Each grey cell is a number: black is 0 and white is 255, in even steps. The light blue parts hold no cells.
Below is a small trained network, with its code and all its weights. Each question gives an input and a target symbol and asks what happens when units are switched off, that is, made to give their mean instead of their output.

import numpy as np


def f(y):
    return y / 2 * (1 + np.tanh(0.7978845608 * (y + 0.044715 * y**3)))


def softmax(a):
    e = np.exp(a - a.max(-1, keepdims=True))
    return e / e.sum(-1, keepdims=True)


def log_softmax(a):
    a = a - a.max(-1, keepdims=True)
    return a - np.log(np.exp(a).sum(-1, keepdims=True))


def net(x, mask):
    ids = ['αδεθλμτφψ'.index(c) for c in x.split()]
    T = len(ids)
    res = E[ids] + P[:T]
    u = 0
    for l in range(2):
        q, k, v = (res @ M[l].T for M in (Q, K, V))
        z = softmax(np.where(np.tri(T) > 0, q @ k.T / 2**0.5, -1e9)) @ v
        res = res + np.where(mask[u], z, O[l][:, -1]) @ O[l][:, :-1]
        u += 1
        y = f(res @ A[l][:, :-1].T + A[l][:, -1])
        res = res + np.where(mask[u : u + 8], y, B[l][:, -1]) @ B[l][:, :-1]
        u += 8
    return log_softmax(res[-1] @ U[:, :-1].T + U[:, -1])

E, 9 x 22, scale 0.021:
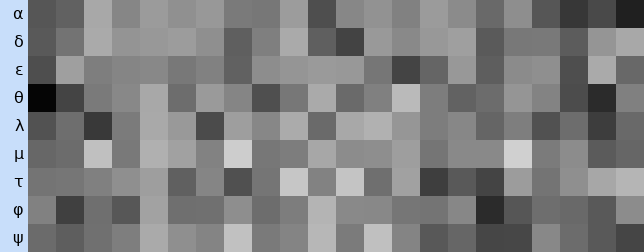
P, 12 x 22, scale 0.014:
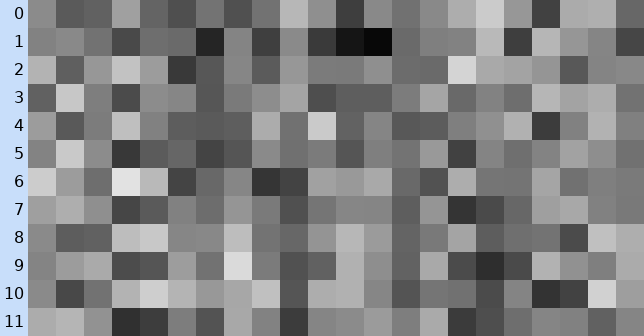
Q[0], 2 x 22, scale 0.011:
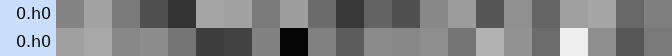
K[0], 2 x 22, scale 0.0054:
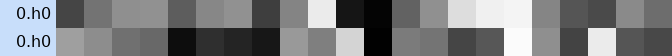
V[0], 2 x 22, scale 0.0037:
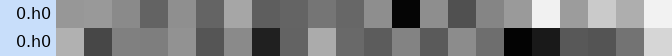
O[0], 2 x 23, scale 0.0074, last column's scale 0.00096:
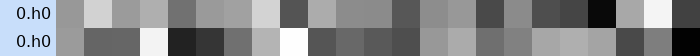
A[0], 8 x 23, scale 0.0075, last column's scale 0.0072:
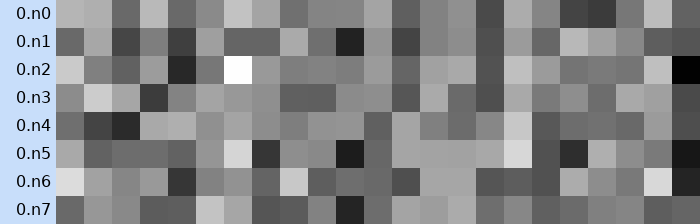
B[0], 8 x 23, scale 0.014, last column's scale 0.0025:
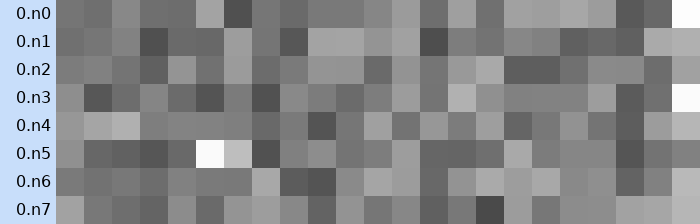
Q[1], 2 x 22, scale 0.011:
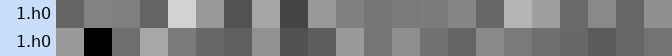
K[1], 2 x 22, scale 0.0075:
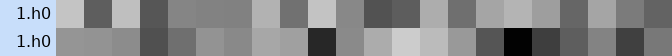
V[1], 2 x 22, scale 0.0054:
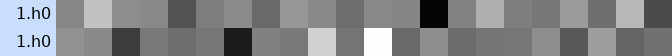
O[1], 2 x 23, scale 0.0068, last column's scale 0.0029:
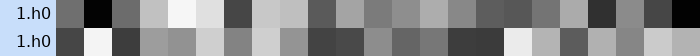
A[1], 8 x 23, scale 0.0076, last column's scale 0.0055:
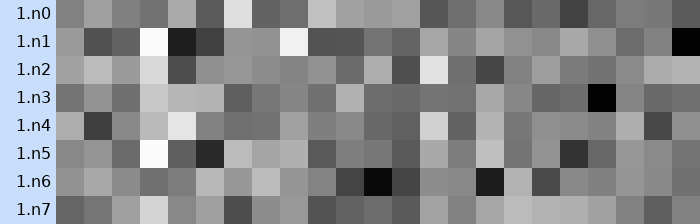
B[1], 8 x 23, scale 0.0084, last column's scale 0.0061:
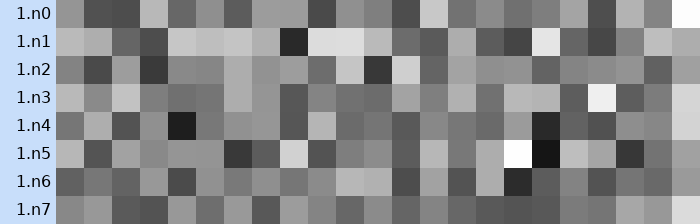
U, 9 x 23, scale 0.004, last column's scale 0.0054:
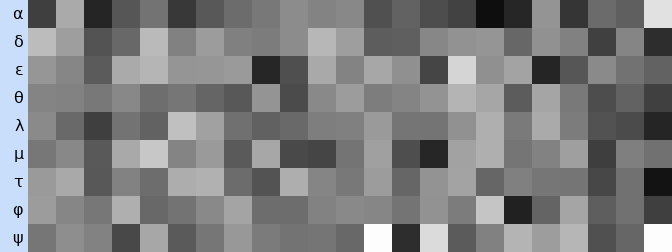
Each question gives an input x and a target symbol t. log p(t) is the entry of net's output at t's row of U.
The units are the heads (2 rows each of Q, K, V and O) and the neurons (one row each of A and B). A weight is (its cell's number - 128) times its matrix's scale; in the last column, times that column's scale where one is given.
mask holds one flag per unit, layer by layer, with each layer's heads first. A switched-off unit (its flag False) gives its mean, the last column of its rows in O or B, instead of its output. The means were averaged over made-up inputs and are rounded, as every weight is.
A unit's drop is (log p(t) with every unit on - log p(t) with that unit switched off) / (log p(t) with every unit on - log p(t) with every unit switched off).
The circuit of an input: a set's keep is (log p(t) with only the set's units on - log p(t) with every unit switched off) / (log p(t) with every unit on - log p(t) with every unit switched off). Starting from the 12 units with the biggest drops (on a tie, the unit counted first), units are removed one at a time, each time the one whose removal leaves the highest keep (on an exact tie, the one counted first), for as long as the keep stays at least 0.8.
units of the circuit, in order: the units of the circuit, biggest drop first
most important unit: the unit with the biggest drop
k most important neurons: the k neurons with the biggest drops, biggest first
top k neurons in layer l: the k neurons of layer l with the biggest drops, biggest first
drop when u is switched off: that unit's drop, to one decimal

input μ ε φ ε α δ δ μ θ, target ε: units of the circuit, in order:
(0.h0, 1.n0, 1.n3)
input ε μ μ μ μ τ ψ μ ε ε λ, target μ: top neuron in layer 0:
(0.n4)
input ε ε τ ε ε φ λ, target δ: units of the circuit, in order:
(1.n1, 0.h0, 1.n5)
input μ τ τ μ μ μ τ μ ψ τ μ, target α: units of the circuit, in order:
(0.h0, 1.n4, 1.n7)
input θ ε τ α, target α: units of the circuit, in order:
(1.n6, 0.n7)
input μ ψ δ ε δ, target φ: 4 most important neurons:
(1.n4, 1.n3, 0.n0, 1.n5)
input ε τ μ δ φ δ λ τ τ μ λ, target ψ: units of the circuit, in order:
(0.h0, 0.n0, 1.n0)
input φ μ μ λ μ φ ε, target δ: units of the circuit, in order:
(1.n1, 0.h0, 1.n5)
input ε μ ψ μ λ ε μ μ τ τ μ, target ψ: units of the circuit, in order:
(0.n0, 0.h0)
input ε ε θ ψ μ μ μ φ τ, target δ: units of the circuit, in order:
(0.h0, 1.n1, 1.n5)
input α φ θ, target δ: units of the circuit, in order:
(1.n1, 0.h0, 1.n5)
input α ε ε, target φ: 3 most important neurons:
(1.n3, 1.n4, 0.n0)
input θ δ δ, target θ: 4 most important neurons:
(1.n5, 0.n4, 0.n0, 1.n0)
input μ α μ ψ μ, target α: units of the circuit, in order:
(0.h0, 1.n4, 1.n7, 1.n3)
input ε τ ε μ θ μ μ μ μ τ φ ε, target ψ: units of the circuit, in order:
(1.h0, 1.n3, 1.n0)
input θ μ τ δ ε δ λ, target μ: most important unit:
1.h0
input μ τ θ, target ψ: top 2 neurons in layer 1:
(1.n2, 1.n0)
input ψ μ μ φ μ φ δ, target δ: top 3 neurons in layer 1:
(1.n1, 1.n5, 1.n7)
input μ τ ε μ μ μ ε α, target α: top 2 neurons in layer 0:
(0.n7, 0.n3)
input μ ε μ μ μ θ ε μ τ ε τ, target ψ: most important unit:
0.n0
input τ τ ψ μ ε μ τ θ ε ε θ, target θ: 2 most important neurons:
(1.n5, 0.n4)
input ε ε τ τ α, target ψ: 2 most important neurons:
(0.n0, 1.n3)
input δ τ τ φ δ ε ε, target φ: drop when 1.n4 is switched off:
0.3
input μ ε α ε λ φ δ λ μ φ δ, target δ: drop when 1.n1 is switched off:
1.2
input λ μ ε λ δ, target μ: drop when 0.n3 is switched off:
0.0
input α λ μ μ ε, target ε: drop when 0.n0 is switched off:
0.1
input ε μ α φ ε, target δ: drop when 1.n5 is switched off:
0.4
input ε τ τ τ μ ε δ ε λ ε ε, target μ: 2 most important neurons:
(0.n4, 1.n5)
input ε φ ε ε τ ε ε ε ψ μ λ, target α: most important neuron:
(1.n4)
